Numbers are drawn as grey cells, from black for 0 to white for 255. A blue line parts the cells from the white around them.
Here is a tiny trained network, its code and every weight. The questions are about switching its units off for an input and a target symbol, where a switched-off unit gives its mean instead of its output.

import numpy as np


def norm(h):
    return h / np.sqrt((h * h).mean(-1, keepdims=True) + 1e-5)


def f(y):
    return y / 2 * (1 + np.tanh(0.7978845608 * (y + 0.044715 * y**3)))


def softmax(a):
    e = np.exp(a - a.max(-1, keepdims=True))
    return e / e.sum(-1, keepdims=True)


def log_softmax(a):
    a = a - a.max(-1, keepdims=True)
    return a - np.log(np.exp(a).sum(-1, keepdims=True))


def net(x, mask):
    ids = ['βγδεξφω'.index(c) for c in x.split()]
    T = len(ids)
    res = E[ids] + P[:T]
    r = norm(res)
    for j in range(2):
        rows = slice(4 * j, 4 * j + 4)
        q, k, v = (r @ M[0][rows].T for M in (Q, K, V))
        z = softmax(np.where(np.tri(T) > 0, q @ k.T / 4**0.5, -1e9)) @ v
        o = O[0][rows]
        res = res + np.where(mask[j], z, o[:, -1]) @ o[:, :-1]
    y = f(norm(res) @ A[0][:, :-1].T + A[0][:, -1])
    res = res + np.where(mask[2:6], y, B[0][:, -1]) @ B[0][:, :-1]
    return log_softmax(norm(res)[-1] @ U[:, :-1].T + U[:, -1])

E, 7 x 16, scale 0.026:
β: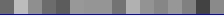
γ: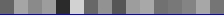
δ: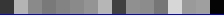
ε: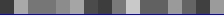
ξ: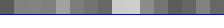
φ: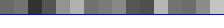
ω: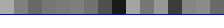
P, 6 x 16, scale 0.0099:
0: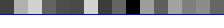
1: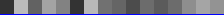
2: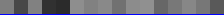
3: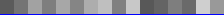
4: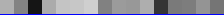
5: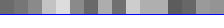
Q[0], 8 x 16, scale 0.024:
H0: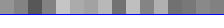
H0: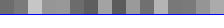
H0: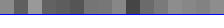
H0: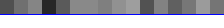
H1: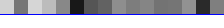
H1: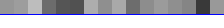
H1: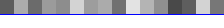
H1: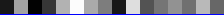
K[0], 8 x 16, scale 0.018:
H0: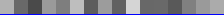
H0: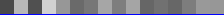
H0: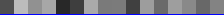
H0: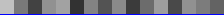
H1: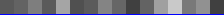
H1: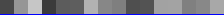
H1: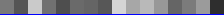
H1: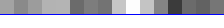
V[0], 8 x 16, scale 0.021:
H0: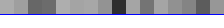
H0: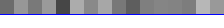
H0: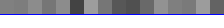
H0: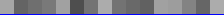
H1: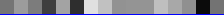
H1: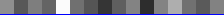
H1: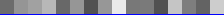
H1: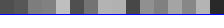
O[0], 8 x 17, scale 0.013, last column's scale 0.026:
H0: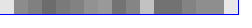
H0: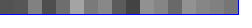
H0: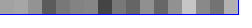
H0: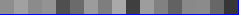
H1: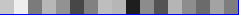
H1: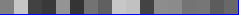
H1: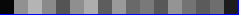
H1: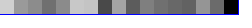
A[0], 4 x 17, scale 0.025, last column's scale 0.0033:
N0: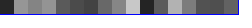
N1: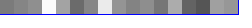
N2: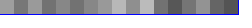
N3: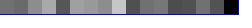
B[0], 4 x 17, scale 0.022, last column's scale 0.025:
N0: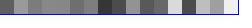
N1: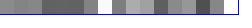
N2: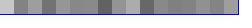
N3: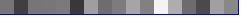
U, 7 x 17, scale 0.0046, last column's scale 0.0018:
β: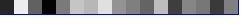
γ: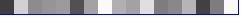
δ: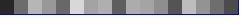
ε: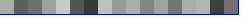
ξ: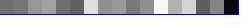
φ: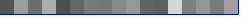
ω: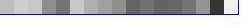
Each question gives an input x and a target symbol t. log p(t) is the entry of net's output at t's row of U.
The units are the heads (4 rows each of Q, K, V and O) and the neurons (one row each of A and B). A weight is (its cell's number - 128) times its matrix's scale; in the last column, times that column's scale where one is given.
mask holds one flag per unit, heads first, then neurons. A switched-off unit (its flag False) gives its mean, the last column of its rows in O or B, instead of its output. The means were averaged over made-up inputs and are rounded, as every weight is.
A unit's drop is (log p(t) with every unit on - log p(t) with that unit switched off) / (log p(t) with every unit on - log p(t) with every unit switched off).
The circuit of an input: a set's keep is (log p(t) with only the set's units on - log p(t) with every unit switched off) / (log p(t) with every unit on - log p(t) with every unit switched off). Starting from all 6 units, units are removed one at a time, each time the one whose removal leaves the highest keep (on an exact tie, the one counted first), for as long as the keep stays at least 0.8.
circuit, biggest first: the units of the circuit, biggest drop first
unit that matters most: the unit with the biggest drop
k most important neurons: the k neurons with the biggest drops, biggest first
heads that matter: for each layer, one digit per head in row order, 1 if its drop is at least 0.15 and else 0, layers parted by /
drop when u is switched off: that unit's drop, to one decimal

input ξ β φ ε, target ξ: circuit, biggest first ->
[H0; N3; H1]
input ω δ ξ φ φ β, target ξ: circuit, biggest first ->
[H1; H0; N3]
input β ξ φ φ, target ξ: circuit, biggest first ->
[H0; N3; H1]
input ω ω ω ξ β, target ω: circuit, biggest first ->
[H1; N1; N0]
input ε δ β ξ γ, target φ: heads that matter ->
11
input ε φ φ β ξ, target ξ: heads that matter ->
11
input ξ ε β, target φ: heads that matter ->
10
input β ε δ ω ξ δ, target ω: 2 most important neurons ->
[N1; N0]
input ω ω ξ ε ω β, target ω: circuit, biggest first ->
[H1; N1]
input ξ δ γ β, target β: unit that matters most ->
H0
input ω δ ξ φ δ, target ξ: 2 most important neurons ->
[N3; N1]
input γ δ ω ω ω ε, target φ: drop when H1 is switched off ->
2.3
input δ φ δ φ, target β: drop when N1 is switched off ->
0.1
